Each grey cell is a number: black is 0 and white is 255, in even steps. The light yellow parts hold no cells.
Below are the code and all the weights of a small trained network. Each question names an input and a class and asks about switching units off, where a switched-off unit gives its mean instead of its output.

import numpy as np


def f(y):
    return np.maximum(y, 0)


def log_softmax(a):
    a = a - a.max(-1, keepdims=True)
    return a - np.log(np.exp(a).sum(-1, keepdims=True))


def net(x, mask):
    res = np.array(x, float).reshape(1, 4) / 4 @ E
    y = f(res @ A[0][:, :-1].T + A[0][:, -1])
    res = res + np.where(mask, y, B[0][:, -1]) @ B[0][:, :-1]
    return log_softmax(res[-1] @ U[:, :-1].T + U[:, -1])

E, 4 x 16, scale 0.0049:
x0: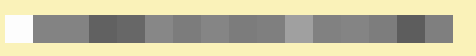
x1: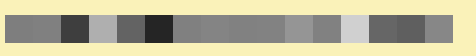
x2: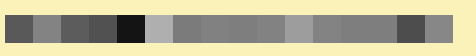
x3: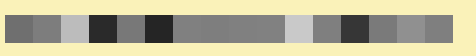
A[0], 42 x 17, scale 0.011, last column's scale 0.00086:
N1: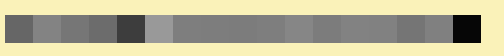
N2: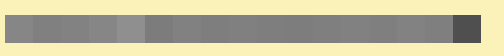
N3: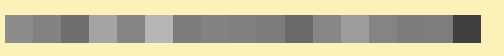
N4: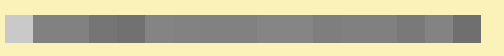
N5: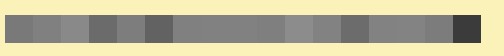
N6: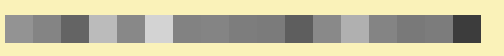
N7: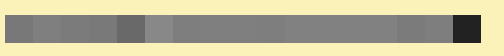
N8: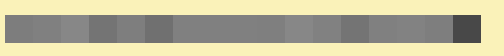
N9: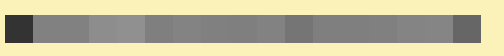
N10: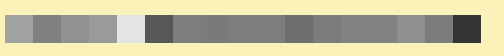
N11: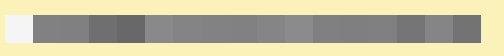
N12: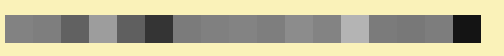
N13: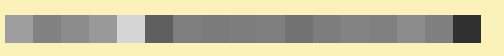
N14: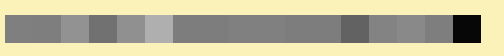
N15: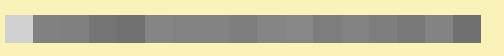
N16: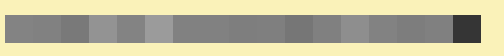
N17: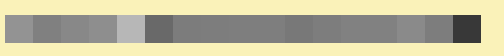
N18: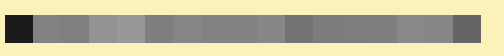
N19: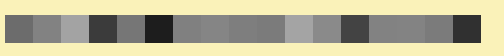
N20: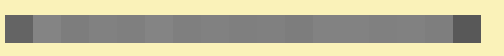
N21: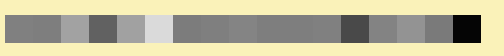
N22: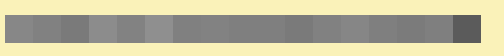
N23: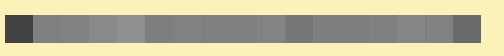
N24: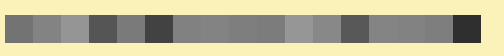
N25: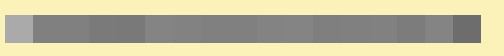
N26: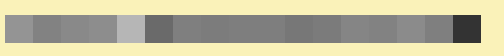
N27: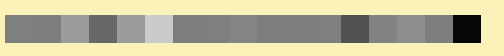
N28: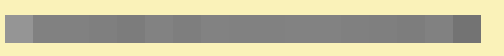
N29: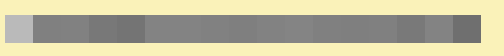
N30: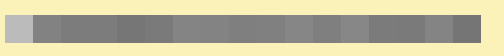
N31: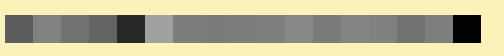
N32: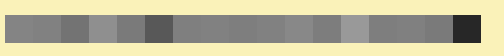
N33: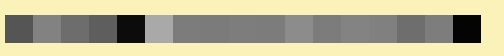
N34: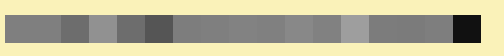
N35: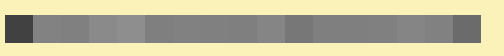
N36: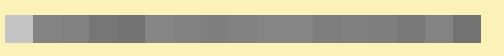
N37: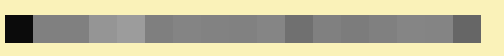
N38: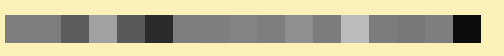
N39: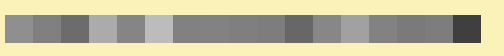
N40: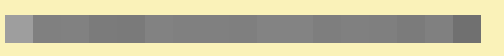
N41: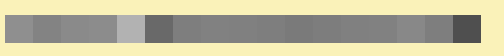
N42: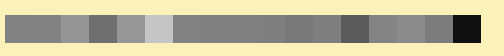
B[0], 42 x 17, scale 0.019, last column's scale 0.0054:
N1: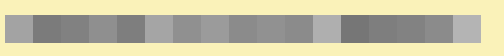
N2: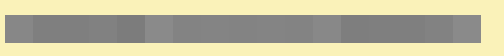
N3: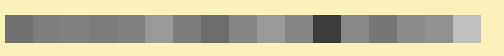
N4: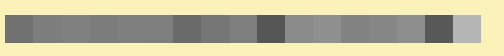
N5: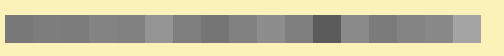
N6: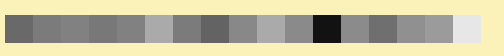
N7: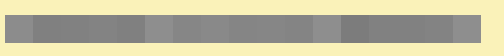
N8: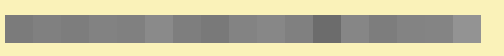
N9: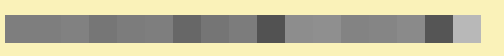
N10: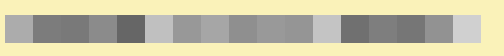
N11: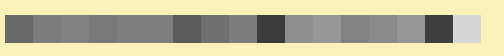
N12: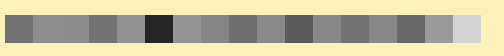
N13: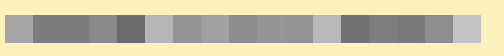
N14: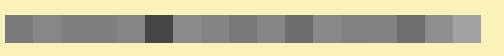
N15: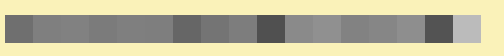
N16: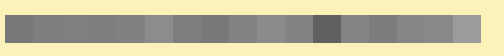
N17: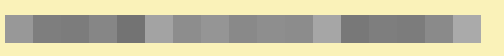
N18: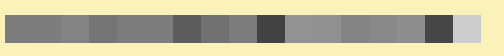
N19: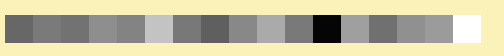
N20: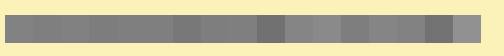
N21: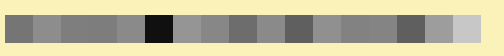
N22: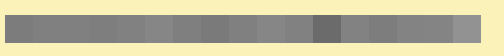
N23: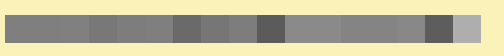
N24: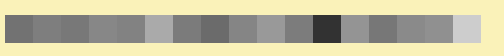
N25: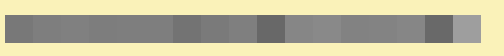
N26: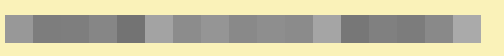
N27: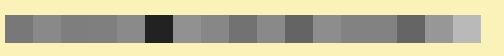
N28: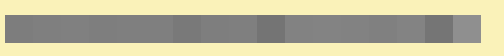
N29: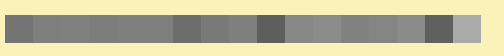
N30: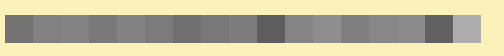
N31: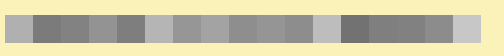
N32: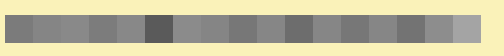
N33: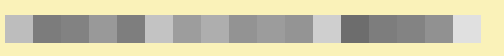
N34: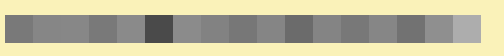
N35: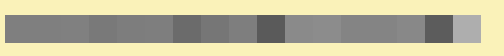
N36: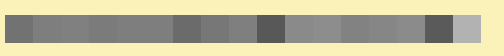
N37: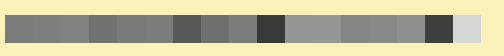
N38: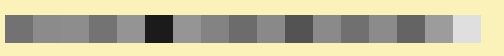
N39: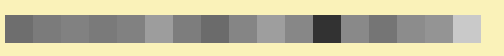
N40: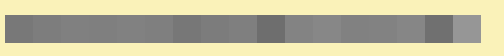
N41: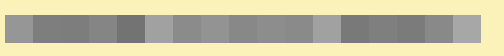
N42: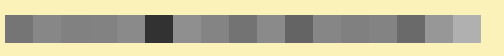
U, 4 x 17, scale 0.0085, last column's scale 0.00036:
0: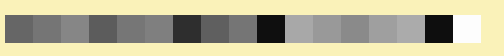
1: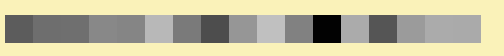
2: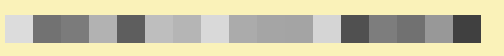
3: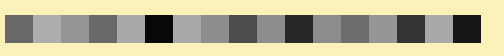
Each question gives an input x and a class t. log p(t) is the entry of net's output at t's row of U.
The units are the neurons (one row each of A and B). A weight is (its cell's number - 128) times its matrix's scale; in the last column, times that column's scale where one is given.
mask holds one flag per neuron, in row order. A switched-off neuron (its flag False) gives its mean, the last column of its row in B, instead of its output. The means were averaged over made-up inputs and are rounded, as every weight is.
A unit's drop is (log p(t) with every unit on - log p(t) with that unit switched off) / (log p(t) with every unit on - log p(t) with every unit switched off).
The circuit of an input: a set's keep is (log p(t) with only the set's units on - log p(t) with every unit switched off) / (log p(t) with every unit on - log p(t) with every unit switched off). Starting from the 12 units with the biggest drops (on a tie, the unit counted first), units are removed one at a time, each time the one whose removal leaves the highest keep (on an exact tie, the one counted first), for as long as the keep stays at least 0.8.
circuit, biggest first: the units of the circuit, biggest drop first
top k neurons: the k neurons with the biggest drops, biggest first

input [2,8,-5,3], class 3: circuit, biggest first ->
(N38)
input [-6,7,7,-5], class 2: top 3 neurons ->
(N33; N31; N1)
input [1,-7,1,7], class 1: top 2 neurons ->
(N19; N24)
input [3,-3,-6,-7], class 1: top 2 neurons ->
(N6; N39)
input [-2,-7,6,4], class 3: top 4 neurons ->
(N21; N27; N42; N10)
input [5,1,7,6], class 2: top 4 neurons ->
(N33; N31; N6; N1)
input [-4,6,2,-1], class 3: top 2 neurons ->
(N38; N12)
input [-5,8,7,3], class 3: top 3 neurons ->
(N38; N12; N10)
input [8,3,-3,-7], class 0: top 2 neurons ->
(N11; N19)
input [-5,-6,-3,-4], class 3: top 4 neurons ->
(N21; N27; N42; N11)
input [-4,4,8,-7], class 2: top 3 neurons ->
(N33; N31; N19)
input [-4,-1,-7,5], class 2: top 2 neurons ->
(N10; N13)
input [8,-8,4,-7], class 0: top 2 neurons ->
(N11; N15)
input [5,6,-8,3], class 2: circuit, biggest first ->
(N10)
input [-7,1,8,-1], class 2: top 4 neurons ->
(N33; N31; N1; N11)
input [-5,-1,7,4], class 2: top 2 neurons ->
(N33; N31)
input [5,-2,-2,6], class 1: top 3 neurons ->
(N19; N24; N37)
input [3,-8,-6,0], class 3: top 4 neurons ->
(N21; N27; N42; N33)
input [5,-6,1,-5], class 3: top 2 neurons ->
(N21; N27)
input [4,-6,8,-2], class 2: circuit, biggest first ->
(N33)
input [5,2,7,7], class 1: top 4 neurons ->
(N19; N24; N10; N13)
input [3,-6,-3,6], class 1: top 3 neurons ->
(N19; N24; N38)
